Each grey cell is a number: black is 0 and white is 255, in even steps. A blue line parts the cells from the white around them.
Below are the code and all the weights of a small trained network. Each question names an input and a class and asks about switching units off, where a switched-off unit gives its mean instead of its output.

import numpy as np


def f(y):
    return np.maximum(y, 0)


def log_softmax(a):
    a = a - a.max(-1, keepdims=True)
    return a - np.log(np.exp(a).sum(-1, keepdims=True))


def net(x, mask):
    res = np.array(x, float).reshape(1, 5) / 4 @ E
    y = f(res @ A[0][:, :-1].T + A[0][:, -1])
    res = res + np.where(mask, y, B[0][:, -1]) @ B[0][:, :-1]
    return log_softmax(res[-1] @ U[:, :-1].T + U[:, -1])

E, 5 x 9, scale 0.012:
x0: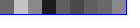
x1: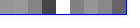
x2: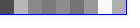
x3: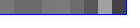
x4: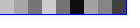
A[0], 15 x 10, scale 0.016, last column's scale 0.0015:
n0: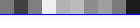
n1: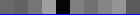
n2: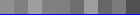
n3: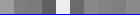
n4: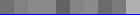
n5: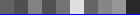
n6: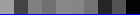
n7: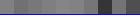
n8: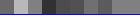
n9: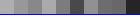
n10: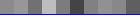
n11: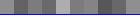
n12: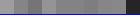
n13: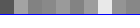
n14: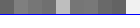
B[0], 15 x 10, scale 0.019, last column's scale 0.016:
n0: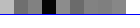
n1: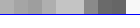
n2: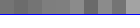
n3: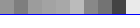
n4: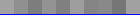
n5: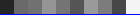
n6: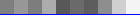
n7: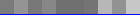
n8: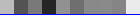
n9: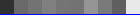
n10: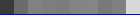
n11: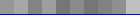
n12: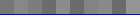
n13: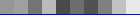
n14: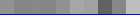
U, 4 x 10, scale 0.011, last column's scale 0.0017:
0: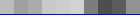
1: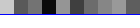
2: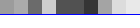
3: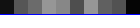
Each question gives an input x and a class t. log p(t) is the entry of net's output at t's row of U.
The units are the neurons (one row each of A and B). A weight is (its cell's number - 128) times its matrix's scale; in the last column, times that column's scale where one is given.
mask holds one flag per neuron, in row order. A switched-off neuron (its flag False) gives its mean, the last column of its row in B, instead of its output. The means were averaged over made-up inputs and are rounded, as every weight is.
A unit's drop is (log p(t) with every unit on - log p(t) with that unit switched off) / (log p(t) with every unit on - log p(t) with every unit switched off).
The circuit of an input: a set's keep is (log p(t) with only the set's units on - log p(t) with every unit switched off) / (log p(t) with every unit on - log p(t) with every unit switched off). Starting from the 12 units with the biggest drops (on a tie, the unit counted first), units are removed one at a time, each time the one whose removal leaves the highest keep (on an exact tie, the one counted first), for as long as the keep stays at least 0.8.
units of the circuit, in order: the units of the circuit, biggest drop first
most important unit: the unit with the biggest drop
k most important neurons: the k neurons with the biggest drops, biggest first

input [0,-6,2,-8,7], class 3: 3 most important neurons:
n9, n10, n3
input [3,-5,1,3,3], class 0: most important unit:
n1
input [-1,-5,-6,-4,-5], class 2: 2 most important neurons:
n6, n3
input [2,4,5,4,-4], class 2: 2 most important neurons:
n13, n1
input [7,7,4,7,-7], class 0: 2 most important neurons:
n3, n0
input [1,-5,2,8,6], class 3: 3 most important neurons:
n10, n9, n3
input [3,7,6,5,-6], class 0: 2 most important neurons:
n3, n6
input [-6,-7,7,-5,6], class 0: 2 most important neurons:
n1, n6
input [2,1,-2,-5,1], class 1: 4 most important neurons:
n1, n13, n5, n6
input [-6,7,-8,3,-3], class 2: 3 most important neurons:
n6, n1, n7
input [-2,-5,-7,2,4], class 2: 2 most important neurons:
n6, n3
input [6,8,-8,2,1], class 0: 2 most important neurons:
n3, n14
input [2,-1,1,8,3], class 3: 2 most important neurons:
n0, n6
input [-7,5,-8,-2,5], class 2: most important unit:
n6
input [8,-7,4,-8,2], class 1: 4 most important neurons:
n8, n3, n14, n11
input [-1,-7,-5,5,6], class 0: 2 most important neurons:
n1, n5
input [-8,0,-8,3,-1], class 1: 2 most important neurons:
n0, n13
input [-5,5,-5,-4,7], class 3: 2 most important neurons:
n9, n1
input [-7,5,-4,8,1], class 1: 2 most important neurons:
n0, n1
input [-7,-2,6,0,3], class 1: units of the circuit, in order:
n0
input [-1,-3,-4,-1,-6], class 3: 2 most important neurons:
n5, n13
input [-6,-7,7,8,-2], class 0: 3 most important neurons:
n1, n6, n8
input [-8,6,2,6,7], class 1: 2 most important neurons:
n0, n1
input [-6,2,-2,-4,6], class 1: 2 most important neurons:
n0, n5
